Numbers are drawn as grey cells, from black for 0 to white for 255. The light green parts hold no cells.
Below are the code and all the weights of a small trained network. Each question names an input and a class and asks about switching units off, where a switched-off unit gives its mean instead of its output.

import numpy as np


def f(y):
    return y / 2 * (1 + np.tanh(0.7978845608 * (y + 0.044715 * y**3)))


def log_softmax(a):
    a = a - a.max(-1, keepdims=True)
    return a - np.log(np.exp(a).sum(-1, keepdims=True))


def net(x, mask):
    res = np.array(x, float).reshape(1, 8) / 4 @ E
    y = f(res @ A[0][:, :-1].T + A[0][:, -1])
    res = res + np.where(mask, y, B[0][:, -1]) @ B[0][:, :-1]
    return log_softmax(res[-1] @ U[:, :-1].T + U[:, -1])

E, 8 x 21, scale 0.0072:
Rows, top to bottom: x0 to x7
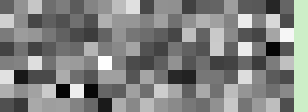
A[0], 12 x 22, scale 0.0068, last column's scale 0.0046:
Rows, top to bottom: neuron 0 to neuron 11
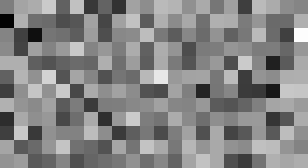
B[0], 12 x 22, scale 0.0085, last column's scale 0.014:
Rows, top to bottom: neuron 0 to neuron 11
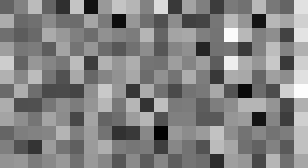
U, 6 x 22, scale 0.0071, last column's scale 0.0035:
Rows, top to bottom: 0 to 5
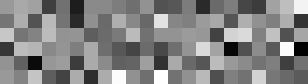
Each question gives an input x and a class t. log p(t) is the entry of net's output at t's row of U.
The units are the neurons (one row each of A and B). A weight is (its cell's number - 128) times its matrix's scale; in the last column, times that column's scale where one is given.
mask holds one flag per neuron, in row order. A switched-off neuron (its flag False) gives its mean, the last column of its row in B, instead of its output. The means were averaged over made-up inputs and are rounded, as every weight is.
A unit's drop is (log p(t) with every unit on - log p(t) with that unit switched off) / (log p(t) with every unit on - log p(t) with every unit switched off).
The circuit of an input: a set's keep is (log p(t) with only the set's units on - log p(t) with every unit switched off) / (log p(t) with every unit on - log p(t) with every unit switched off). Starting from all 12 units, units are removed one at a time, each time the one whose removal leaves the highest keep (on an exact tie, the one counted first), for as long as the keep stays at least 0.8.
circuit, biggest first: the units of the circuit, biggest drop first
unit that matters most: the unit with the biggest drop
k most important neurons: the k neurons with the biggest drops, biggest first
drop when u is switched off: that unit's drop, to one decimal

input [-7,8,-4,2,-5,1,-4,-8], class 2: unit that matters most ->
neuron 4
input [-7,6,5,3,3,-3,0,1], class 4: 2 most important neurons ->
(neuron 0; neuron 5)
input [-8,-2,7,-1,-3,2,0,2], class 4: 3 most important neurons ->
(neuron 10; neuron 4; neuron 0)
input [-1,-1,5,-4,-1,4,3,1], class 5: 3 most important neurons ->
(neuron 1; neuron 8; neuron 2)
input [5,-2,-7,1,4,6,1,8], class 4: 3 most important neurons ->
(neuron 0; neuron 5; neuron 3)
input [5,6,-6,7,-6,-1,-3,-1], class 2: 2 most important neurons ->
(neuron 4; neuron 6)
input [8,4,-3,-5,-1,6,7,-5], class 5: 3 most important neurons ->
(neuron 1; neuron 8; neuron 2)
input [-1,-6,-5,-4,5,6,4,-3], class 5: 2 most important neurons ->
(neuron 1; neuron 8)
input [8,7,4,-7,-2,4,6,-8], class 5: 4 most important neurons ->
(neuron 1; neuron 0; neuron 8; neuron 2)
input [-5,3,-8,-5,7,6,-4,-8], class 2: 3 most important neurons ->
(neuron 6; neuron 0; neuron 4)
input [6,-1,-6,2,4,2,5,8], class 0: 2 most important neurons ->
(neuron 3; neuron 2)
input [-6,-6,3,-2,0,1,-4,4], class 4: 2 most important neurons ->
(neuron 10; neuron 0)
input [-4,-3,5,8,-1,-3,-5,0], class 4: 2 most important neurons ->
(neuron 9; neuron 0)
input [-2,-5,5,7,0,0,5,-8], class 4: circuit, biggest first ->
(neuron 9)
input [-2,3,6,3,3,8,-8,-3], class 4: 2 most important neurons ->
(neuron 0; neuron 5)
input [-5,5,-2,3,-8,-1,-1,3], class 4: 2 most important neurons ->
(neuron 10; neuron 0)
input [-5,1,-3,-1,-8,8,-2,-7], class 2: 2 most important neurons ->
(neuron 4; neuron 6)
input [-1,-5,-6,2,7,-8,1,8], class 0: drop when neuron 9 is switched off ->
0.0
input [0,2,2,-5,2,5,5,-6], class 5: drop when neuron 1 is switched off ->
0.5
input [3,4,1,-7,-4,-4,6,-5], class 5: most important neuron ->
(neuron 0)
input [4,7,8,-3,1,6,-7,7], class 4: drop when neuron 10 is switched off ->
0.2
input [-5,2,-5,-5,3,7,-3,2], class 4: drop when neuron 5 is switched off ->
0.1
